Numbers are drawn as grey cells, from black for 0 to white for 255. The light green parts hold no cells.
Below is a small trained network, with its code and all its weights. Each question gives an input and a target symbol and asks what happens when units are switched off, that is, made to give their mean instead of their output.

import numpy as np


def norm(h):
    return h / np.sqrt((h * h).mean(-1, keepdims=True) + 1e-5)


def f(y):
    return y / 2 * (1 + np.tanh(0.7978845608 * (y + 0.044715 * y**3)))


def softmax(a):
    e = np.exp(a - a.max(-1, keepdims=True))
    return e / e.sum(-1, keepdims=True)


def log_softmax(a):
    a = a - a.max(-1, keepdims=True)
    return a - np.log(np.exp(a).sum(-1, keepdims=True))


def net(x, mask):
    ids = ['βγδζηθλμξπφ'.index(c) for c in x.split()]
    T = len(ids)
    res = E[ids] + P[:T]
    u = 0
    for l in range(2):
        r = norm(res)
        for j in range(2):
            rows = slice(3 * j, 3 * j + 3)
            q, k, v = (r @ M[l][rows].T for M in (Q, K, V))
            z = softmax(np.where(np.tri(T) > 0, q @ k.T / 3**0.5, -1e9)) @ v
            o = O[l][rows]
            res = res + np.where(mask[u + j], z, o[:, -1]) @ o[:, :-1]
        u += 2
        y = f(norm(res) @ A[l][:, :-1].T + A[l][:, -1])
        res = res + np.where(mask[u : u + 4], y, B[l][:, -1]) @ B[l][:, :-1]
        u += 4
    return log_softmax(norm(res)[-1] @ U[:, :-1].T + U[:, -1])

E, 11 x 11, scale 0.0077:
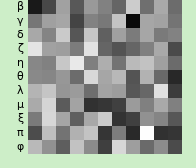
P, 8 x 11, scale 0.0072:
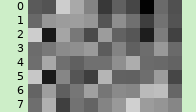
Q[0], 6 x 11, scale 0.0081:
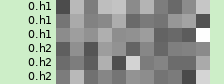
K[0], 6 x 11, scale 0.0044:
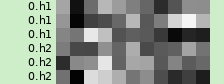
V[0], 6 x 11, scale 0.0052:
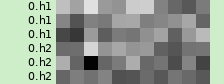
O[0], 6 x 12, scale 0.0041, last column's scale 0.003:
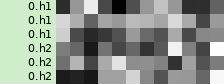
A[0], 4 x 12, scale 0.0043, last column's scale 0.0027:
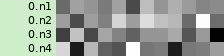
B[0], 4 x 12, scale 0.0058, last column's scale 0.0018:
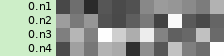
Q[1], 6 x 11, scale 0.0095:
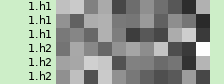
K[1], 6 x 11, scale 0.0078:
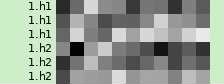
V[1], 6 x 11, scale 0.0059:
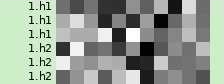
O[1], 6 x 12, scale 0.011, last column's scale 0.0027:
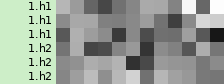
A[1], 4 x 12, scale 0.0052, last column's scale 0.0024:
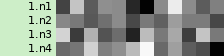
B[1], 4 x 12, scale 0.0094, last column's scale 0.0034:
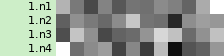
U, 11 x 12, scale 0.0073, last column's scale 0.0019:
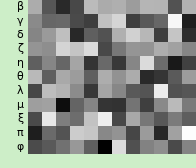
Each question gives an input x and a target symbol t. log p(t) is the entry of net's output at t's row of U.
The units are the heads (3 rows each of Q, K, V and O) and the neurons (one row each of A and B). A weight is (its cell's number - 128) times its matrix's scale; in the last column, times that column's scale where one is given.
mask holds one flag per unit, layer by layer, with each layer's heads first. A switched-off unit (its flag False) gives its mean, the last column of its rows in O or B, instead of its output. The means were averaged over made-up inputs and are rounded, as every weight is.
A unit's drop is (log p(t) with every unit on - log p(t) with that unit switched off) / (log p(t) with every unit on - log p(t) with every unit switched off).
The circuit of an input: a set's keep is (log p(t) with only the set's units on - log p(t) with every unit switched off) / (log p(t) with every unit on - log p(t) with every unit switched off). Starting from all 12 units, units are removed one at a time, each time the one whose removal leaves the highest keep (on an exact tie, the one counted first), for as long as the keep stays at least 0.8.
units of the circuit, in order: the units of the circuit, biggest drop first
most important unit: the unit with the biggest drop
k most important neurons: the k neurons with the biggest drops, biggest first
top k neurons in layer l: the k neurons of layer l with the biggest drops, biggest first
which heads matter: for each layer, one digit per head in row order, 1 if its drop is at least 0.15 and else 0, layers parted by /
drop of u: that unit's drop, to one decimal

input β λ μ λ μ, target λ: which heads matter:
01 / 10
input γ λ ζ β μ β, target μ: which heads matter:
00 / 01
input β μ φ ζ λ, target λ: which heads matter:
00 / 10
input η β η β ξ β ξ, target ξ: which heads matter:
00 / 11
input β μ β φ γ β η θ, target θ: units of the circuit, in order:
[1.n4; 1.h2]
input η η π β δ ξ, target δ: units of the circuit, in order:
[1.h1; 1.n3; 0.h2]
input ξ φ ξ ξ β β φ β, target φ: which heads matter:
10 / 01
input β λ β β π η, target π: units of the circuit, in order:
[1.h1]
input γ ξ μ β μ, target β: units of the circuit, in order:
[0.h2; 1.h1]
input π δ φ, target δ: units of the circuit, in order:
[1.n3; 1.h1; 0.h1]
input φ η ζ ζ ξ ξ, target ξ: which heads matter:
00 / 01
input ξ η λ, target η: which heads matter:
00 / 10
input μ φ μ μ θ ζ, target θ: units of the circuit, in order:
[1.h2; 1.n4; 1.h1]
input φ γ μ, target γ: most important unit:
1.h2
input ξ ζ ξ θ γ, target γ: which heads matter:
00 / 11
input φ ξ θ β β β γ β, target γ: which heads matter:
10 / 11
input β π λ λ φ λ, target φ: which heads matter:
00 / 01
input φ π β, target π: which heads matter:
00 / 10
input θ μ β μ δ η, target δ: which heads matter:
00 / 10
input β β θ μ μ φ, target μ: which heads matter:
00 / 01
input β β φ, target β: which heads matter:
00 / 10
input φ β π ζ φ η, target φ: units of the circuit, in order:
[1.h2]
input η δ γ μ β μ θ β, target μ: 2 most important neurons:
[0.n4; 1.n1]
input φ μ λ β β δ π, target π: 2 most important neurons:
[0.n3; 0.n2]
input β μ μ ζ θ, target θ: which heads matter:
00 / 00
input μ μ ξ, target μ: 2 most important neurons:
[1.n1; 0.n4]
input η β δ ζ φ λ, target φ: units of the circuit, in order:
[1.h2]
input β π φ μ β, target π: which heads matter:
10 / 10
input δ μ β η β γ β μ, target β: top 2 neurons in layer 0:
[0.n4; 0.n3]
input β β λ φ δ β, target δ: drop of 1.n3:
0.1
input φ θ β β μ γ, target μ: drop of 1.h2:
1.1
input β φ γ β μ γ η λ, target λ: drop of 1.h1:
0.6
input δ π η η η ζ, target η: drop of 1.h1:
0.5
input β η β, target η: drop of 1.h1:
0.2
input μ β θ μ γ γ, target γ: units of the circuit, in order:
[1.h1]
